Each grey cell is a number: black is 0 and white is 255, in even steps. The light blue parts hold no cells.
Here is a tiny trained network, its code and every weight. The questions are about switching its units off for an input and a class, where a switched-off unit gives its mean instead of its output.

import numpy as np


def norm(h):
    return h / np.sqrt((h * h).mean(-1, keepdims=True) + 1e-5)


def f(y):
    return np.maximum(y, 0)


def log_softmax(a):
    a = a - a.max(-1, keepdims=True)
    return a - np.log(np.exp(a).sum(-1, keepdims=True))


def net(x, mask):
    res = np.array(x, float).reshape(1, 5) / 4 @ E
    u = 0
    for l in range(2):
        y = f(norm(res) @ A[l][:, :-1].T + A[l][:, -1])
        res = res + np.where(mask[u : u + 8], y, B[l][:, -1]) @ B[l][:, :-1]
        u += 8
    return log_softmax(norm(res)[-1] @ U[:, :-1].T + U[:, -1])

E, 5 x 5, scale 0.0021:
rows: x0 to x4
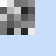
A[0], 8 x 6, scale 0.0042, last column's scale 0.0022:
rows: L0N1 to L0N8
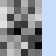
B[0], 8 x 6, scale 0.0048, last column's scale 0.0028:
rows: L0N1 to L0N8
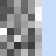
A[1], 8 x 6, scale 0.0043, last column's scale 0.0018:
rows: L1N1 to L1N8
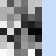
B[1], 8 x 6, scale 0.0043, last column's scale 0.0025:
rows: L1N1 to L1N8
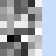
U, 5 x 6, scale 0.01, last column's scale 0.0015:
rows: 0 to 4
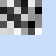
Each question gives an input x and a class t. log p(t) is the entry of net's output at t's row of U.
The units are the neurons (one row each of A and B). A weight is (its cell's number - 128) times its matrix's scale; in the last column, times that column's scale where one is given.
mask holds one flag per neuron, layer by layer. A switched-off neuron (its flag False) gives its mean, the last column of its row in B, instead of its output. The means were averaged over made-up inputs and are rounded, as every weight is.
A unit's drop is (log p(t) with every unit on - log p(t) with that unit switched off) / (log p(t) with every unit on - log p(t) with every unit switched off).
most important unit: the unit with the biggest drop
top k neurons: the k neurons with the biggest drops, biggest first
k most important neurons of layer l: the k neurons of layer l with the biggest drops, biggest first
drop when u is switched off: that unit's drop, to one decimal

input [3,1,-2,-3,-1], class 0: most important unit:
L0N4
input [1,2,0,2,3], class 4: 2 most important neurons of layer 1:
(L1N8, L1N7)
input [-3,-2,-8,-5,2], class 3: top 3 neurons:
(L0N2, L0N1, L1N6)
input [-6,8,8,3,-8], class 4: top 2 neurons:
(L1N4, L0N6)
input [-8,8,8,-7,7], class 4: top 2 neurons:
(L1N4, L0N2)
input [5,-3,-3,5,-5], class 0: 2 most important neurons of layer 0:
(L0N3, L0N8)
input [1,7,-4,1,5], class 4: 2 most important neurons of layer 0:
(L0N2, L0N1)
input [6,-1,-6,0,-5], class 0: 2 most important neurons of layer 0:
(L0N3, L0N8)
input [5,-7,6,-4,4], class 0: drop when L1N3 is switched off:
0.0
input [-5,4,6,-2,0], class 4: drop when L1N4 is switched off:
0.1
